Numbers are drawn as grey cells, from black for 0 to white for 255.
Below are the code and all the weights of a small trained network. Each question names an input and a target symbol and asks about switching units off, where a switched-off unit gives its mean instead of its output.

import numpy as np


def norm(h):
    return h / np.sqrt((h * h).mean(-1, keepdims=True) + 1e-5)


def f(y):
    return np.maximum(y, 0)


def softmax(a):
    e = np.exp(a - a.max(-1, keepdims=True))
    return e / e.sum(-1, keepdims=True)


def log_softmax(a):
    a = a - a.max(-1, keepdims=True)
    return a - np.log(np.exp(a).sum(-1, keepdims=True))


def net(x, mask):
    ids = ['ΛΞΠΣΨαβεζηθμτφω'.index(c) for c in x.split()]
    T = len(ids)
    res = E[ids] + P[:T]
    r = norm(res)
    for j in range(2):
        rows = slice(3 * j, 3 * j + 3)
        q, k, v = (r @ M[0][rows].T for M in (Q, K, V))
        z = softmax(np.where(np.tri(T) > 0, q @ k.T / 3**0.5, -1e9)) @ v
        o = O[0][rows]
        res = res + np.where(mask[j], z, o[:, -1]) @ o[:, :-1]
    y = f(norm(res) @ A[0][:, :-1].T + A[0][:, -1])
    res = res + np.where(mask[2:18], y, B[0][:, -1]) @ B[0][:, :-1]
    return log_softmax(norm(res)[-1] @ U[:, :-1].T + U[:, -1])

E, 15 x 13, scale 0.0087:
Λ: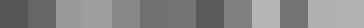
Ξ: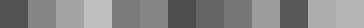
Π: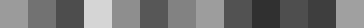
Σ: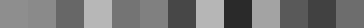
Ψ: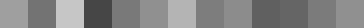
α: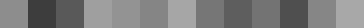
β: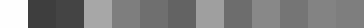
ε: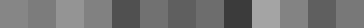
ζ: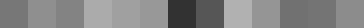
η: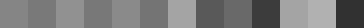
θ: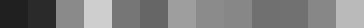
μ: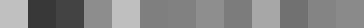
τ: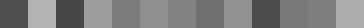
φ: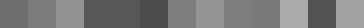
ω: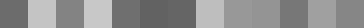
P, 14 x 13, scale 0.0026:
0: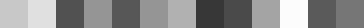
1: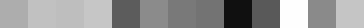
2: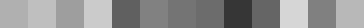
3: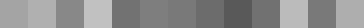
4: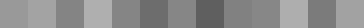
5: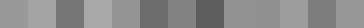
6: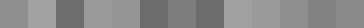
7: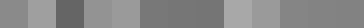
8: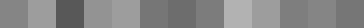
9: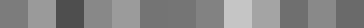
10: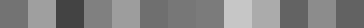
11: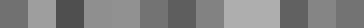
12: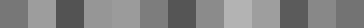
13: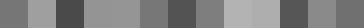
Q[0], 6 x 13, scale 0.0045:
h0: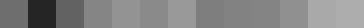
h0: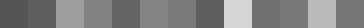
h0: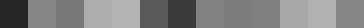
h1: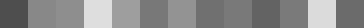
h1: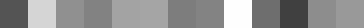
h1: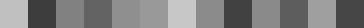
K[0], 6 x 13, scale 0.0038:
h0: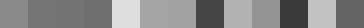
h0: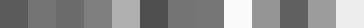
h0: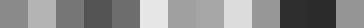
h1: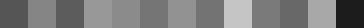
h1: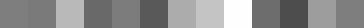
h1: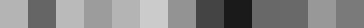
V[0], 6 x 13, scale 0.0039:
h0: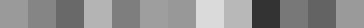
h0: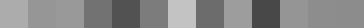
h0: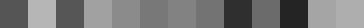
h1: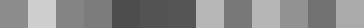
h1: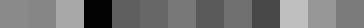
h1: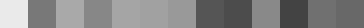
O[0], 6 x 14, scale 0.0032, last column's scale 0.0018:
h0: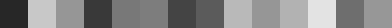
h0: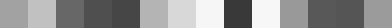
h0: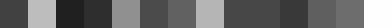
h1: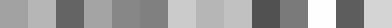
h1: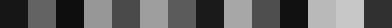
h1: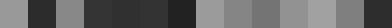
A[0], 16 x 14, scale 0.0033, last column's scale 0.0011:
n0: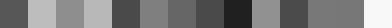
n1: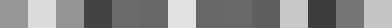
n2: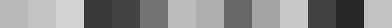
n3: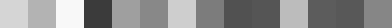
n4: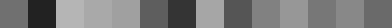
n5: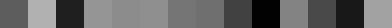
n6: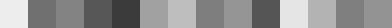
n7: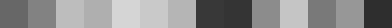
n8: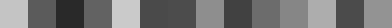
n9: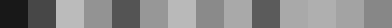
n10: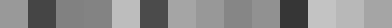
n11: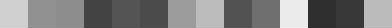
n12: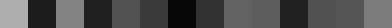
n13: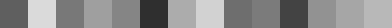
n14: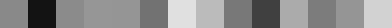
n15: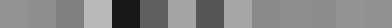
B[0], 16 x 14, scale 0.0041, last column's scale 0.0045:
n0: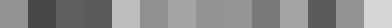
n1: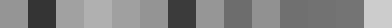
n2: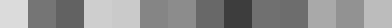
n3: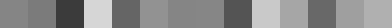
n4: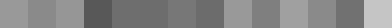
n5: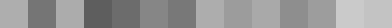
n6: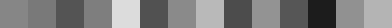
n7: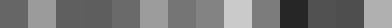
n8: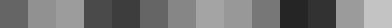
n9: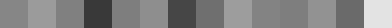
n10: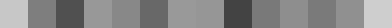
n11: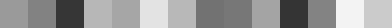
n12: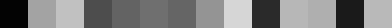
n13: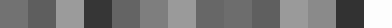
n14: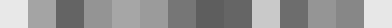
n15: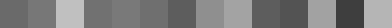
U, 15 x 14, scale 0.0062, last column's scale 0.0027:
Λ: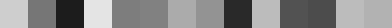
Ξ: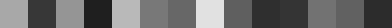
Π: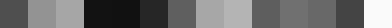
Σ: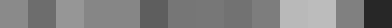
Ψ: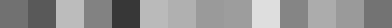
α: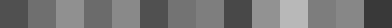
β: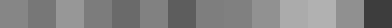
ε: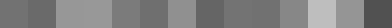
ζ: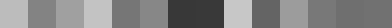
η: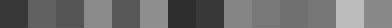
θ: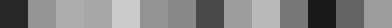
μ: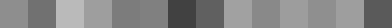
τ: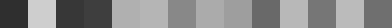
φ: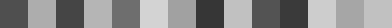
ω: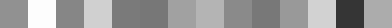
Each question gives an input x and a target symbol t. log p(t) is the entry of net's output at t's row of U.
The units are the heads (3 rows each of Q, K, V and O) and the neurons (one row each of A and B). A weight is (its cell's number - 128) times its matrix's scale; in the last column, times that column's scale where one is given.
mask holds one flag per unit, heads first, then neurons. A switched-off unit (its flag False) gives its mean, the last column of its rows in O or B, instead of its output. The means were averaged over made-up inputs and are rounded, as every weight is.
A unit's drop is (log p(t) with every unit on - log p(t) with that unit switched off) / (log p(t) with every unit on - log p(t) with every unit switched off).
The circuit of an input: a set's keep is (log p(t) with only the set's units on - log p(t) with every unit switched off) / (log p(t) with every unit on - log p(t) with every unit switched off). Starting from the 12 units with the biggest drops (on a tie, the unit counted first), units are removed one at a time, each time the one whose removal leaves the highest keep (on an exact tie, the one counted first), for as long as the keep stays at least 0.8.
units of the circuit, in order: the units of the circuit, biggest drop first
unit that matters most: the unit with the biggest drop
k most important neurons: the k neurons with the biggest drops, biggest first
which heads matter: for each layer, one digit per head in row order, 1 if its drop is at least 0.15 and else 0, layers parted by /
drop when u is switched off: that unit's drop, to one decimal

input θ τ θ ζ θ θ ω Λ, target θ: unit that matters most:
h1
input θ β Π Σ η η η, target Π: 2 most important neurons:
n12, n8
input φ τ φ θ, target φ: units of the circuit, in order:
h1, n9
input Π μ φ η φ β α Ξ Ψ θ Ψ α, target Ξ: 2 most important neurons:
n12, n10
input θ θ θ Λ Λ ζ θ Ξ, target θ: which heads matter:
01
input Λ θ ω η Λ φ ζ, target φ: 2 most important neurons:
n1, n6
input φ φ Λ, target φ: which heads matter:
01
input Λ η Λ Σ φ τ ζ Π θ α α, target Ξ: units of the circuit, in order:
h0, h1, n12
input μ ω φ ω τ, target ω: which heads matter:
01
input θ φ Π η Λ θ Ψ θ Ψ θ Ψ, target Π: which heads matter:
01
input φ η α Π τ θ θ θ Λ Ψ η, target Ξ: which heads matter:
11
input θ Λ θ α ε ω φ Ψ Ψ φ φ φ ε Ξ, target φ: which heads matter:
01
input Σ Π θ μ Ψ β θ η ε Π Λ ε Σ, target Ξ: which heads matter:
10
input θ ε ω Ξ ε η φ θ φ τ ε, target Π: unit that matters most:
h1
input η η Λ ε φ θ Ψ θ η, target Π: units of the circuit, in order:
h1, n12, n8
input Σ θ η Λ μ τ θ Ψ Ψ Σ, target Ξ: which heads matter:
10
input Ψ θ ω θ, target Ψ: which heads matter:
10
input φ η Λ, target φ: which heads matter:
01
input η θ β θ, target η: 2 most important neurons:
n9, n12
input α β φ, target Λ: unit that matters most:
n11
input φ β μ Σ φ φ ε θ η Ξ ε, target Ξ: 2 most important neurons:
n12, n0
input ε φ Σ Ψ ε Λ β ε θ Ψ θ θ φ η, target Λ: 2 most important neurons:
n3, n13
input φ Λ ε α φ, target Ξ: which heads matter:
11
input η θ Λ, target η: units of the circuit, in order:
h1, n14
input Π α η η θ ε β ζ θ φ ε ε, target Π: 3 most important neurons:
n12, n14, n1
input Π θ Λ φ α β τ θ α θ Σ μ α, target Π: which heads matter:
11
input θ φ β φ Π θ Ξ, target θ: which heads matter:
01
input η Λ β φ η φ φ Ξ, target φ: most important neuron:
n1
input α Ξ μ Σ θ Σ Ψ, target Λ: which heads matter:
00
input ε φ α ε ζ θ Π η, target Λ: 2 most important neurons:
n3, n11
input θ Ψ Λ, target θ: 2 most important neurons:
n7, n5
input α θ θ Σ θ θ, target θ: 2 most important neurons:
n7, n14
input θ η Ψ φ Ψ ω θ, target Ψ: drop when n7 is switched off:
-0.1
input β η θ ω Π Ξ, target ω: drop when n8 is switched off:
0.2
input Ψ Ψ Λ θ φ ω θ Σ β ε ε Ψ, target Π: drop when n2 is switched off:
0.1
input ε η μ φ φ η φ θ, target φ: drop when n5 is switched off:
0.1
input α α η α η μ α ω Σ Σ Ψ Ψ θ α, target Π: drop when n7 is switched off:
0.0
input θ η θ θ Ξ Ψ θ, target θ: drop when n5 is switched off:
0.3
